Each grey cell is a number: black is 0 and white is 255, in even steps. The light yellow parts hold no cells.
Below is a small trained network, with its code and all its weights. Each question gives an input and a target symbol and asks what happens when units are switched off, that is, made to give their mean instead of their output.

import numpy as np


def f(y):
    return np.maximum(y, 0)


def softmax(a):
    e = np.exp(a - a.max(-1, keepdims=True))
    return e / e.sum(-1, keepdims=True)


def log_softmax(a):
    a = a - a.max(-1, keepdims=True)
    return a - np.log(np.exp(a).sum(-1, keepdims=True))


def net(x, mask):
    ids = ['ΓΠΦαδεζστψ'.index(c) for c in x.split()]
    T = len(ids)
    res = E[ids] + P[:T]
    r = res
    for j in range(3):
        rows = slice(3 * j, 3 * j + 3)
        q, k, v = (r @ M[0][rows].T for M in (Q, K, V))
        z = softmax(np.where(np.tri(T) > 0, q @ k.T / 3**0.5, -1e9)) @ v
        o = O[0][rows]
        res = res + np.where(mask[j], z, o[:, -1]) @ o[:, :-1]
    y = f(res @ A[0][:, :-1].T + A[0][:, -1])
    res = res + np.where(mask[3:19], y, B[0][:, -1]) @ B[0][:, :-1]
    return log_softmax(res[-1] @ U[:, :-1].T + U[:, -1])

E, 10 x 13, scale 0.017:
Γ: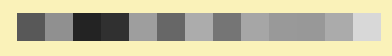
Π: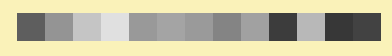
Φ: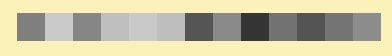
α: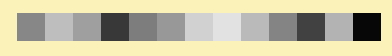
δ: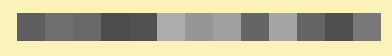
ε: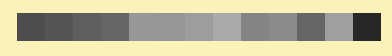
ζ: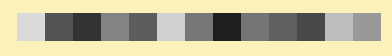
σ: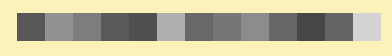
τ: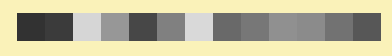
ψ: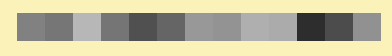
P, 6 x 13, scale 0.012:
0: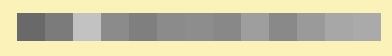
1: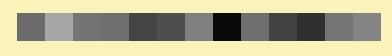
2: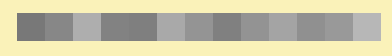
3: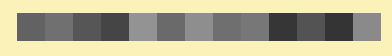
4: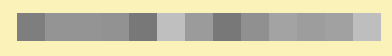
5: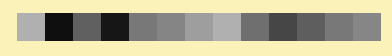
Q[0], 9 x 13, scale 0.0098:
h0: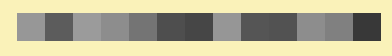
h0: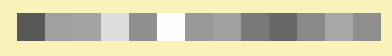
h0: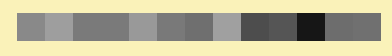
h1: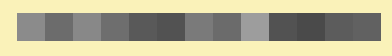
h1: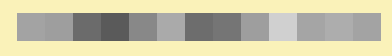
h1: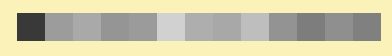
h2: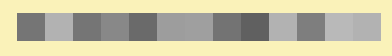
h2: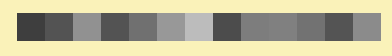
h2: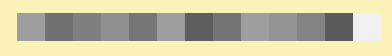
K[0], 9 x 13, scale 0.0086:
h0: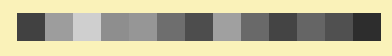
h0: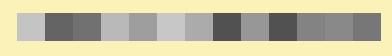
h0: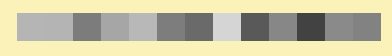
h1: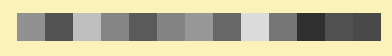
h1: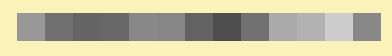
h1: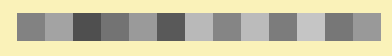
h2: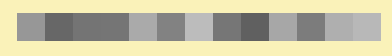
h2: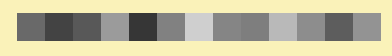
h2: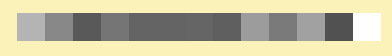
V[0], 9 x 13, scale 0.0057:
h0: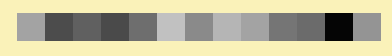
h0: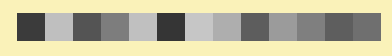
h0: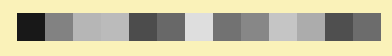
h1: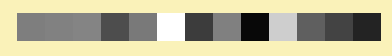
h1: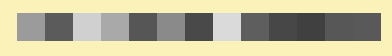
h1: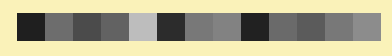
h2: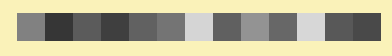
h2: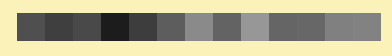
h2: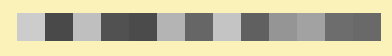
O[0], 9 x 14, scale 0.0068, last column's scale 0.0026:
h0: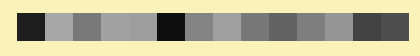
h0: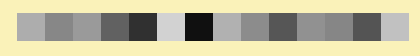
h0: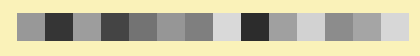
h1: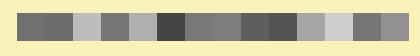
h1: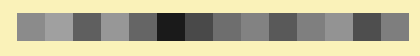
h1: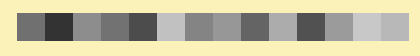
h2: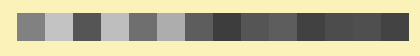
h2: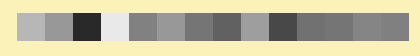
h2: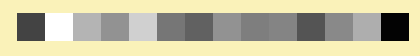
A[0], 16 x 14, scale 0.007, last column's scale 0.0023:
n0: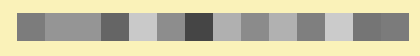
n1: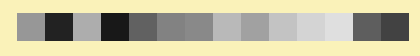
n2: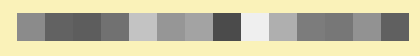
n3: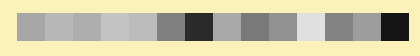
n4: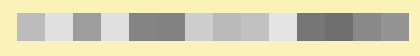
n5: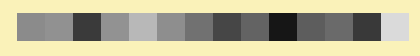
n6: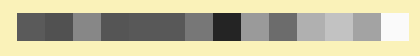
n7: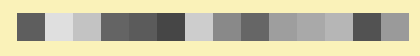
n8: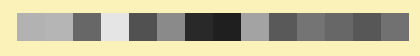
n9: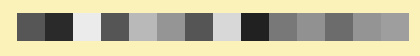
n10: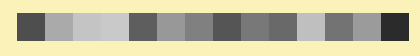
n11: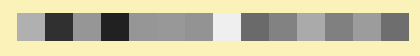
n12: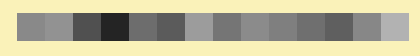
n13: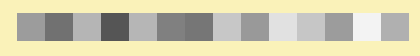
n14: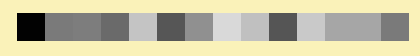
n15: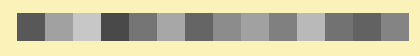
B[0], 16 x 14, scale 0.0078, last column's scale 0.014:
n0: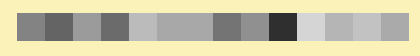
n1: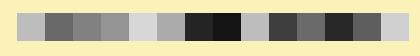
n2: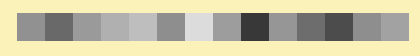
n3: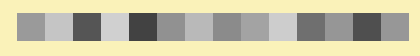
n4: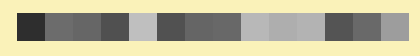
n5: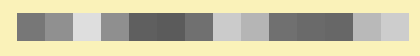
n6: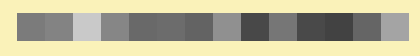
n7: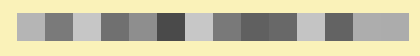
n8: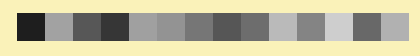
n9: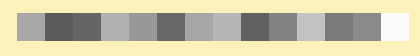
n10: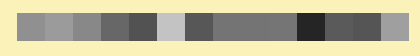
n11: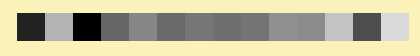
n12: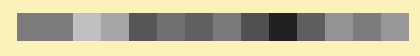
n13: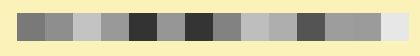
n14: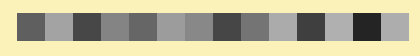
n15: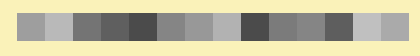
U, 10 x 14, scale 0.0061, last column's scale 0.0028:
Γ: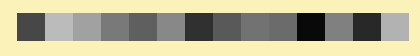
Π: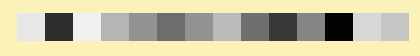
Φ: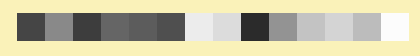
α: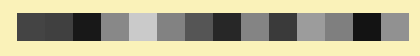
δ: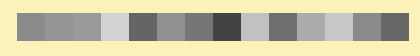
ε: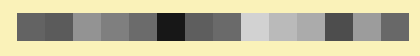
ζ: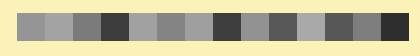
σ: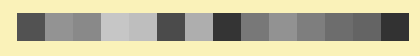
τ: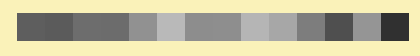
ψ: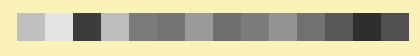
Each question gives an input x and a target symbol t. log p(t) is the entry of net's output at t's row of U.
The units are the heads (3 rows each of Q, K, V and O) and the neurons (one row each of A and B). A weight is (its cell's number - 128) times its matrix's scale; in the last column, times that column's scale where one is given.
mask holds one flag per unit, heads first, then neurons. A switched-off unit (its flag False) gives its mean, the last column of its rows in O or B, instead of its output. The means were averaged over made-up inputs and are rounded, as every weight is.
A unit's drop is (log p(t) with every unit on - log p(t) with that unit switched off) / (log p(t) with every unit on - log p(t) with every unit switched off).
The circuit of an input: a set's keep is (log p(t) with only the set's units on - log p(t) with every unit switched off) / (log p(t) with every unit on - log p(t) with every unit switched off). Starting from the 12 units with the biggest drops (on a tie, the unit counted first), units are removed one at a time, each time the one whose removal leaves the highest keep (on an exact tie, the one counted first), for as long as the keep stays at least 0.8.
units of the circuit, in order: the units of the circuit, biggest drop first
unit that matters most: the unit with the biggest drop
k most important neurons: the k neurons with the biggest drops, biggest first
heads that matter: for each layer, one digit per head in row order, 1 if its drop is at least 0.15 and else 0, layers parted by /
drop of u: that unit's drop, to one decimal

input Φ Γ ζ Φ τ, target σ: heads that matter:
101
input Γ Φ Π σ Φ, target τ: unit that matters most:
h1
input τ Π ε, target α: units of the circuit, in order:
[h0, n1]
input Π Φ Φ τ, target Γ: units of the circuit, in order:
[h2, n9]
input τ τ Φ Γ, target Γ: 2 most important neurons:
[n9, n8]
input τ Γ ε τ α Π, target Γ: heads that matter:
011
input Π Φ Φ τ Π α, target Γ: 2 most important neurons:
[n9, n8]
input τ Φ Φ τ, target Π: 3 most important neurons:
[n11, n8, n14]
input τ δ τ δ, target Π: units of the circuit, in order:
[h2, n11]
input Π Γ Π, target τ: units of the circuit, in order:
[h1, n4]
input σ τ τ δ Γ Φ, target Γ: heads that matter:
101
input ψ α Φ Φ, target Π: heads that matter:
101
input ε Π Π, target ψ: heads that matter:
100
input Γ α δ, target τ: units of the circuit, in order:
[h1]
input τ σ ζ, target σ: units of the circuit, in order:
[h0, n2]
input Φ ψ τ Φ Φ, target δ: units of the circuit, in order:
[n13, h2, n0, n3]
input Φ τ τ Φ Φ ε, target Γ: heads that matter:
101
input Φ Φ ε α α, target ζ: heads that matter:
000
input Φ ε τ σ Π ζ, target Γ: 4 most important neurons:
[n8, n9, n7, n0]
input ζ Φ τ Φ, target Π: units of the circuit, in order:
[n11]
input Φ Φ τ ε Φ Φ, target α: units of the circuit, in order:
[h2, n11, n1]
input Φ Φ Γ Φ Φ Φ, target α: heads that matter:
001
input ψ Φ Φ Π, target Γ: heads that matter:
010
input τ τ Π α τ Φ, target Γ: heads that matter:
100
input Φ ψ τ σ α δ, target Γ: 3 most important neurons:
[n9, n7, n0]
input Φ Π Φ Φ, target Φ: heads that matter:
001
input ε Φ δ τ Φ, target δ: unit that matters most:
n13
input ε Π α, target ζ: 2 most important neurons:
[n7, n1]
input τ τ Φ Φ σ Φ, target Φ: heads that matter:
101
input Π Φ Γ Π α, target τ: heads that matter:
010
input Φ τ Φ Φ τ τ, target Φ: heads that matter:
101
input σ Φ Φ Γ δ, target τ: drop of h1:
1.7
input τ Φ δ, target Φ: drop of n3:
0.0
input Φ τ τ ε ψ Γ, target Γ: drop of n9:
0.3
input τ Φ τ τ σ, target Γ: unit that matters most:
n9
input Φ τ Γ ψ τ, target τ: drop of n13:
0.1
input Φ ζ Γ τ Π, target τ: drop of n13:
-0.2
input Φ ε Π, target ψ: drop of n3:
0.2
